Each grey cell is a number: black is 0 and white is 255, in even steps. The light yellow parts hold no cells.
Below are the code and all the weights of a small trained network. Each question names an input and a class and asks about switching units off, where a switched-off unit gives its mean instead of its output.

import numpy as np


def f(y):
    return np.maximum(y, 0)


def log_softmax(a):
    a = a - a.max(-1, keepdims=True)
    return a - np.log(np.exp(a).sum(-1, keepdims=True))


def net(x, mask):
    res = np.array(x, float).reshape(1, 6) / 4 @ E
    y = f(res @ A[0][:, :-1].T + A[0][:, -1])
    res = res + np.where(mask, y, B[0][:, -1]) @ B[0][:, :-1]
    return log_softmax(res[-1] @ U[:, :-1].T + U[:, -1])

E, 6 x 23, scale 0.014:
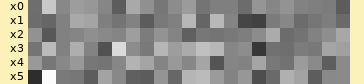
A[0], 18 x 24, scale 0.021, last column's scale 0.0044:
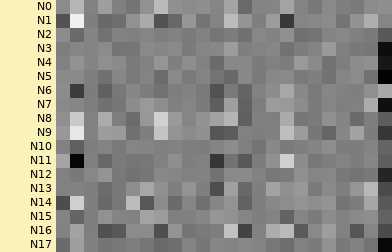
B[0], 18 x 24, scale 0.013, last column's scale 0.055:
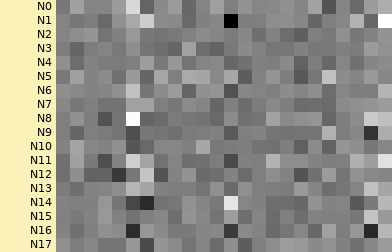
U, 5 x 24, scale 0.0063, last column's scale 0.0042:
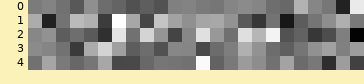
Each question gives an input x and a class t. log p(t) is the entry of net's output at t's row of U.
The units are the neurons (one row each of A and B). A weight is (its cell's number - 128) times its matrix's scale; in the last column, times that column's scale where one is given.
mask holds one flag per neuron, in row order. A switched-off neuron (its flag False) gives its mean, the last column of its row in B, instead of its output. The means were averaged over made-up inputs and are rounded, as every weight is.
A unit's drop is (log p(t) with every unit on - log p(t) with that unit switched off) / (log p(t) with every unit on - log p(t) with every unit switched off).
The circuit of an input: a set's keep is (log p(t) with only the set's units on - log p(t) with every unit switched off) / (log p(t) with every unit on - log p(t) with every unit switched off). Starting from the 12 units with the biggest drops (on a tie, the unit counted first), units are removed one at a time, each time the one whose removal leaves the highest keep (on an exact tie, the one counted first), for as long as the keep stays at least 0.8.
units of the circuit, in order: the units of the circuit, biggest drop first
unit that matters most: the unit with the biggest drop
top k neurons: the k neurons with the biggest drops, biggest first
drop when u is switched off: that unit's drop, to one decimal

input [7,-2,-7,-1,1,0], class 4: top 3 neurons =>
[N1; N8; N11]
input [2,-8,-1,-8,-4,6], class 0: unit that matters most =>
N16
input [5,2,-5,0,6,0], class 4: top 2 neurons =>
[N1; N11]
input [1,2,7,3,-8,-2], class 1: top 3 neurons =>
[N11; N8; N1]
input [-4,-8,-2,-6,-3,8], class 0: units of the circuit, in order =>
[N14; N16]
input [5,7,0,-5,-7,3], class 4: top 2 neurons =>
[N1; N16]
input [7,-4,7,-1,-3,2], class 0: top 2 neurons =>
[N9; N11]
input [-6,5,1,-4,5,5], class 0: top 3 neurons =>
[N11; N1; N8]
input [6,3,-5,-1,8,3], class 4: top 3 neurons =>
[N1; N11; N14]
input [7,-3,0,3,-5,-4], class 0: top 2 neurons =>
[N1; N11]
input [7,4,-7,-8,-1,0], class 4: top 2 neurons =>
[N1; N16]
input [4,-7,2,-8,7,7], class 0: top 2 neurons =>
[N16; N14]
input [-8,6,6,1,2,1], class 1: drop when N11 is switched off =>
0.2
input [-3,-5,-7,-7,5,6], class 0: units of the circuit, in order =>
[N16]
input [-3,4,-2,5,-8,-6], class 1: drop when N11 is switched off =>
0.1
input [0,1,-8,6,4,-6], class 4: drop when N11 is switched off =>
0.2
